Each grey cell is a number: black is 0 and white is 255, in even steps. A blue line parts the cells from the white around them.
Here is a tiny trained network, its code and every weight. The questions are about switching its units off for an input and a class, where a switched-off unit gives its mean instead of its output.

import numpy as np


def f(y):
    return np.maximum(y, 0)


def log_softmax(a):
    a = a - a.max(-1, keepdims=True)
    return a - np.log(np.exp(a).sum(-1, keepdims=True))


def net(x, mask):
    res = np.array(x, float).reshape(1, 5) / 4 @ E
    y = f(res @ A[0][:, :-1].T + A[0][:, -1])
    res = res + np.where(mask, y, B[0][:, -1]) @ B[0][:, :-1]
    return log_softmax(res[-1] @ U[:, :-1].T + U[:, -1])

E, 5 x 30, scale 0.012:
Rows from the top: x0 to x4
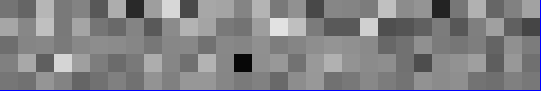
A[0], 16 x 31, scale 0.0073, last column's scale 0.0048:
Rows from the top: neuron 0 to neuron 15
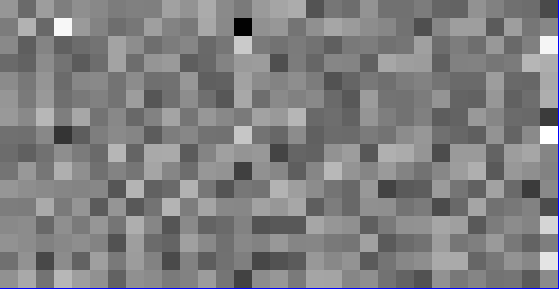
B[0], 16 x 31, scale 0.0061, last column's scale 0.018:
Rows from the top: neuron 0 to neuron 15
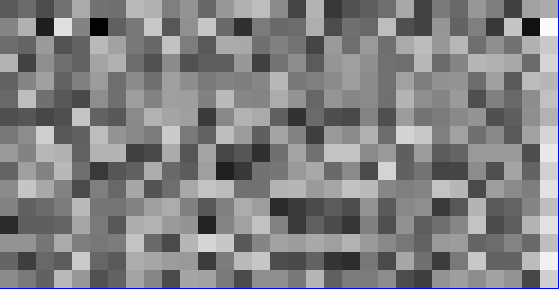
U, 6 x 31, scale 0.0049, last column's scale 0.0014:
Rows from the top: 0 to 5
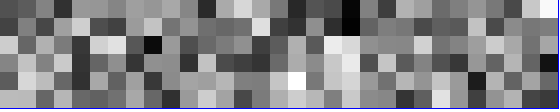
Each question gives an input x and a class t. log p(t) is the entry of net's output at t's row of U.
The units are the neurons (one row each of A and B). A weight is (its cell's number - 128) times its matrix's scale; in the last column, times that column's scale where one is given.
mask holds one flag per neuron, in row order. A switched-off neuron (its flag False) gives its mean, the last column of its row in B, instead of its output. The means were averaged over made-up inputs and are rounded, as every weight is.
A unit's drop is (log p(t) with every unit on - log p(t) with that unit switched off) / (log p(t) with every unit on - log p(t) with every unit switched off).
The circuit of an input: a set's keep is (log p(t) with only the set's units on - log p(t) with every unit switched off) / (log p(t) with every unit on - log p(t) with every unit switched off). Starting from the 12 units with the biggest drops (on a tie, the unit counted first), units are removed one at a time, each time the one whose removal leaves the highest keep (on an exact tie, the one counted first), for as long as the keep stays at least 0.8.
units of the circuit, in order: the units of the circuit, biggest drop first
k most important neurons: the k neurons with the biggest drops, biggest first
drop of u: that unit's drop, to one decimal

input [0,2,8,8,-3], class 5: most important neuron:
neuron 14
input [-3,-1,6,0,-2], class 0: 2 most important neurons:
neuron 1; neuron 9
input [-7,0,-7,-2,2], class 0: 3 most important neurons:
neuron 14; neuron 12; neuron 8
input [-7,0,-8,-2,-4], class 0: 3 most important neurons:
neuron 14; neuron 12; neuron 8
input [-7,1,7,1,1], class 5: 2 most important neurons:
neuron 10; neuron 13
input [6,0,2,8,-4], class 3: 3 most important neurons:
neuron 14; neuron 8; neuron 12
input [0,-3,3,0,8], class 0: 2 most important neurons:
neuron 1; neuron 10
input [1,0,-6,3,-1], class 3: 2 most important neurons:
neuron 14; neuron 12
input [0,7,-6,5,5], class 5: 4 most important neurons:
neuron 14; neuron 10; neuron 12; neuron 13
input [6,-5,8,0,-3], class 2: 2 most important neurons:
neuron 1; neuron 3
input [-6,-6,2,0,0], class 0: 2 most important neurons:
neuron 1; neuron 9
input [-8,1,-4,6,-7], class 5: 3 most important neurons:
neuron 10; neuron 13; neuron 11
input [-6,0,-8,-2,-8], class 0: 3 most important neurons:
neuron 14; neuron 12; neuron 8
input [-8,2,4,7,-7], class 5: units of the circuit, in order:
neuron 10
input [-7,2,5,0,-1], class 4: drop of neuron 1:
0.4
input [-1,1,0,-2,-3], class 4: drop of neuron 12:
0.1
